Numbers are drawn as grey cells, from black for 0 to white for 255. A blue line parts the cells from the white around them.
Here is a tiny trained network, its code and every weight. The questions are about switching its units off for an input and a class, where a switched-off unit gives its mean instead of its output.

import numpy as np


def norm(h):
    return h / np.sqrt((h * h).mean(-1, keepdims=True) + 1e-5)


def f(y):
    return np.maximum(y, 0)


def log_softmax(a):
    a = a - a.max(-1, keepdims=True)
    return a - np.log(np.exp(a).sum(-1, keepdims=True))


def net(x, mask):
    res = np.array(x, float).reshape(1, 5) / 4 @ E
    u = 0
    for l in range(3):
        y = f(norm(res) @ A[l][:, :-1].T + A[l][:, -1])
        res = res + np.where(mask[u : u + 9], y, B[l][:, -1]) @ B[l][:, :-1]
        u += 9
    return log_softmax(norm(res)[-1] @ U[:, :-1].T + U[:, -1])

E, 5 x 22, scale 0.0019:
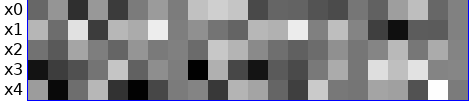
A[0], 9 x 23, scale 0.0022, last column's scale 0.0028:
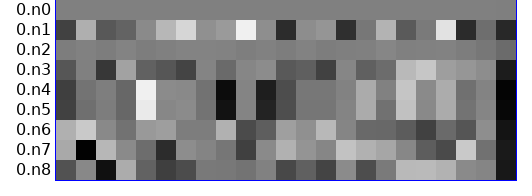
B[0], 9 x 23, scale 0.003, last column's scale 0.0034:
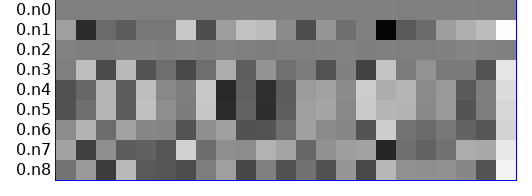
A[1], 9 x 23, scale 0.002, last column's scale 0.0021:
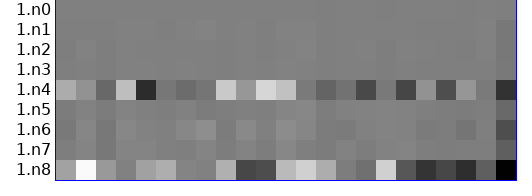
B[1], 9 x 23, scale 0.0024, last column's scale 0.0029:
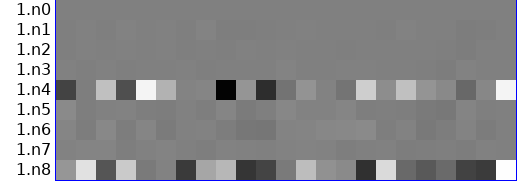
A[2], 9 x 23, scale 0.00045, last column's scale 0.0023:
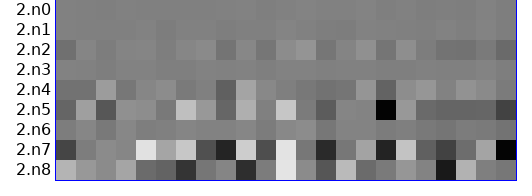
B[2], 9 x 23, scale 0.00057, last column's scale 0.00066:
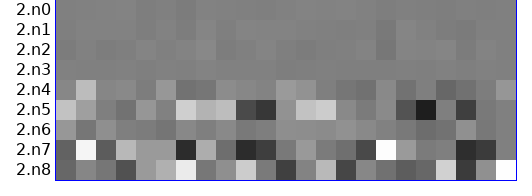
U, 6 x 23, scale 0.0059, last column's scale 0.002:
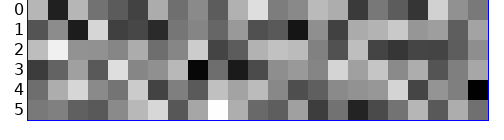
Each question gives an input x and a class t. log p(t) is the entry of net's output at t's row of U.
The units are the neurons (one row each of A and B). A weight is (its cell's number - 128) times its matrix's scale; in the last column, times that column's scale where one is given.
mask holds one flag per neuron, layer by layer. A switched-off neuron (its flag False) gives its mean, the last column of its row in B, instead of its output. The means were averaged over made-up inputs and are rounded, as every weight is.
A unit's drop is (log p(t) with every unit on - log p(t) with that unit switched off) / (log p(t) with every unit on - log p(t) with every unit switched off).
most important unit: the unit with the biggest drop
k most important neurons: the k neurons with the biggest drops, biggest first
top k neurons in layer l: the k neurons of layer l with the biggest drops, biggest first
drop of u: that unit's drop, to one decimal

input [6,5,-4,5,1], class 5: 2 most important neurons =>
(0.n1, 1.n4)
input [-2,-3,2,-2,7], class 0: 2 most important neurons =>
(0.n7, 1.n8)
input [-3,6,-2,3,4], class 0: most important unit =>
0.n7
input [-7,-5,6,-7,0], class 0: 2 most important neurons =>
(0.n7, 0.n3)
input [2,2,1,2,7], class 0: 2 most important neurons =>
(0.n7, 1.n8)
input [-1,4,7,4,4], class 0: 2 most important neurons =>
(0.n7, 1.n4)
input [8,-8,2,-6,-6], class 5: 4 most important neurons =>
(0.n1, 1.n8, 1.n4, 0.n6)
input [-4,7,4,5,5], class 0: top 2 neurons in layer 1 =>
(1.n4, 1.n8)
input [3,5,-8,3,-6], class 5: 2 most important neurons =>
(0.n1, 1.n4)
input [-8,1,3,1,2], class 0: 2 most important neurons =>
(0.n7, 1.n4)
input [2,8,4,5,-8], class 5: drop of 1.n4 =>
0.3
